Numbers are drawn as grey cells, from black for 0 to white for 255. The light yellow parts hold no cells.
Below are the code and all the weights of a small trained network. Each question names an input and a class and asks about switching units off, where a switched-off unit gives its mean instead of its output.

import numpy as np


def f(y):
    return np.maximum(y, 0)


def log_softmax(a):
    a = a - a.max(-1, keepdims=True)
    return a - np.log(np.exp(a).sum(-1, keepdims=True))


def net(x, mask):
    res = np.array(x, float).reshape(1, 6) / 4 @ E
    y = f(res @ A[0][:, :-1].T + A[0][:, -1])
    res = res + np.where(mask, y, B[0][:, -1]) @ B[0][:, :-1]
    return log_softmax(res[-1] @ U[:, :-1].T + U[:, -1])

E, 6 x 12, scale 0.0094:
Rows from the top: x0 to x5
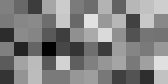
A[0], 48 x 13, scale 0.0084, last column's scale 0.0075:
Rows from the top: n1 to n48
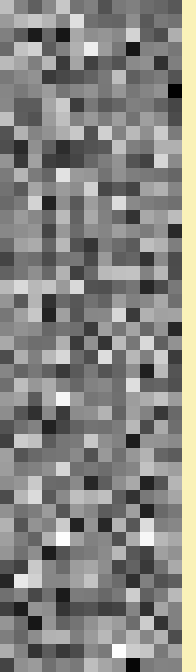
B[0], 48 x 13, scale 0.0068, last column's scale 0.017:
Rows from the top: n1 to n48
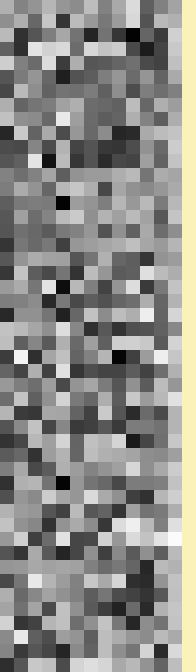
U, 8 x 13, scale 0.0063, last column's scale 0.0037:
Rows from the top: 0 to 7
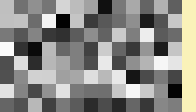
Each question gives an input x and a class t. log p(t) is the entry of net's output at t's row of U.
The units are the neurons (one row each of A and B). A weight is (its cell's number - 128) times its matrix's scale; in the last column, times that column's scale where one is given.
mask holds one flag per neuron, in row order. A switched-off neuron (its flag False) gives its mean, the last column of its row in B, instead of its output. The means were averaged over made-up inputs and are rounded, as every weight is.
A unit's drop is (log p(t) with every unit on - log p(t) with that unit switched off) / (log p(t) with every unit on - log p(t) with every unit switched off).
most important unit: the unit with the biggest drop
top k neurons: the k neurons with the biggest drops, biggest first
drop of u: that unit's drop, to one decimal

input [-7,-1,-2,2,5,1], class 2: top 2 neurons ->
[n23; n15]
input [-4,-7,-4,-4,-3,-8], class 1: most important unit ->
n21
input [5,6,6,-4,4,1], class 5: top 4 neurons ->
[n4; n32; n42; n48]
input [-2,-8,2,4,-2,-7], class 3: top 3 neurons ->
[n30; n47; n3]
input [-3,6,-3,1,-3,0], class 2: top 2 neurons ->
[n39; n29]
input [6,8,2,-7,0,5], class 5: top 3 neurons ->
[n4; n42; n32]
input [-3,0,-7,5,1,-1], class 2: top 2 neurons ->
[n38; n25]
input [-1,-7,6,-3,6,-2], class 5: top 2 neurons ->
[n39; n29]
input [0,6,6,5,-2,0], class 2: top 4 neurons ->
[n23; n40; n15; n47]
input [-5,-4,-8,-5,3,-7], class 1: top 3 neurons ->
[n21; n5; n35]
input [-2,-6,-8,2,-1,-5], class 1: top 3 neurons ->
[n35; n21; n5]
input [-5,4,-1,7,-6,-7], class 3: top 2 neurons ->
[n3; n45]
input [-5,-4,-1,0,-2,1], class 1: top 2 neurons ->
[n21; n5]
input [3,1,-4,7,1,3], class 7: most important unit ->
n44
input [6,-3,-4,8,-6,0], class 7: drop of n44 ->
0.1
